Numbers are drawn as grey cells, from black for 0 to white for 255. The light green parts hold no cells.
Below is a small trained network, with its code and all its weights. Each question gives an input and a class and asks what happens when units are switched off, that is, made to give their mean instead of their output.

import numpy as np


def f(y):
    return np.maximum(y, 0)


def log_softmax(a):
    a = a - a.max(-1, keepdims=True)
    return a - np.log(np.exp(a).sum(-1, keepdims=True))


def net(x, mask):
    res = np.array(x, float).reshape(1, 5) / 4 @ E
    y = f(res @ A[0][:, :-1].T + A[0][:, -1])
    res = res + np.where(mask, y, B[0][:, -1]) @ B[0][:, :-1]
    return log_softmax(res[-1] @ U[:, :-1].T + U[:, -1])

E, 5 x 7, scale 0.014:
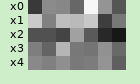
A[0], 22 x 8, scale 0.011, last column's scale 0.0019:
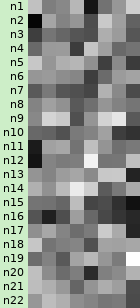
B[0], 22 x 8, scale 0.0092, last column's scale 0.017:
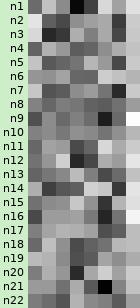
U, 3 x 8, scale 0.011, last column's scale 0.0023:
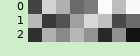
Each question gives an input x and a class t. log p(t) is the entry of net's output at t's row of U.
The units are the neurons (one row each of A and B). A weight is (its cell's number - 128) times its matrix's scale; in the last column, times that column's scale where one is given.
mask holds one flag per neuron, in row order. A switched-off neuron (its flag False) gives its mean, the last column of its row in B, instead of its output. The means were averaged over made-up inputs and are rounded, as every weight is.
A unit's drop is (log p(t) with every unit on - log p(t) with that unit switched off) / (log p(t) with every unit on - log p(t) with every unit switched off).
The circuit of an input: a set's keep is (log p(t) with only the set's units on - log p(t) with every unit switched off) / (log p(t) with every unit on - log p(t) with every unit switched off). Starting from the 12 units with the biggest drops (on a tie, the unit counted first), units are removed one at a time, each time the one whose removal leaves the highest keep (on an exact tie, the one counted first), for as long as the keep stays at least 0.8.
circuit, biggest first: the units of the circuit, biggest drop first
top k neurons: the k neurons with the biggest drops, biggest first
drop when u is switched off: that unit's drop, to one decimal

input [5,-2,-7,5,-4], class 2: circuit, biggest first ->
n9
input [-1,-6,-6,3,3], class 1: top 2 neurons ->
n2, n3
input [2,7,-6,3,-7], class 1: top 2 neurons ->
n14, n5
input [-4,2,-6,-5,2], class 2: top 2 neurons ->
n9, n21
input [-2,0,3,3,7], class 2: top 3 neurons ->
n12, n11, n15
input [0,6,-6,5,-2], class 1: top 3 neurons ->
n14, n5, n16
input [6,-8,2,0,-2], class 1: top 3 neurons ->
n2, n3, n7
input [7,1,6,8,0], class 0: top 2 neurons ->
n12, n11
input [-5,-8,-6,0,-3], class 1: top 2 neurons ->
n3, n2
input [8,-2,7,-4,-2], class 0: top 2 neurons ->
n12, n11
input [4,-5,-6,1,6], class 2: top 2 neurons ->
n9, n14
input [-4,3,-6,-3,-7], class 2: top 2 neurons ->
n9, n21
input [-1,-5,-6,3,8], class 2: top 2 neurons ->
n9, n14
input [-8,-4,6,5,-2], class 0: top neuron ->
n1
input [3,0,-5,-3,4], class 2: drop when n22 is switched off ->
0.0
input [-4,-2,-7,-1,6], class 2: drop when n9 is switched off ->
0.1
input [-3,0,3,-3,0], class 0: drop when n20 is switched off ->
0.2
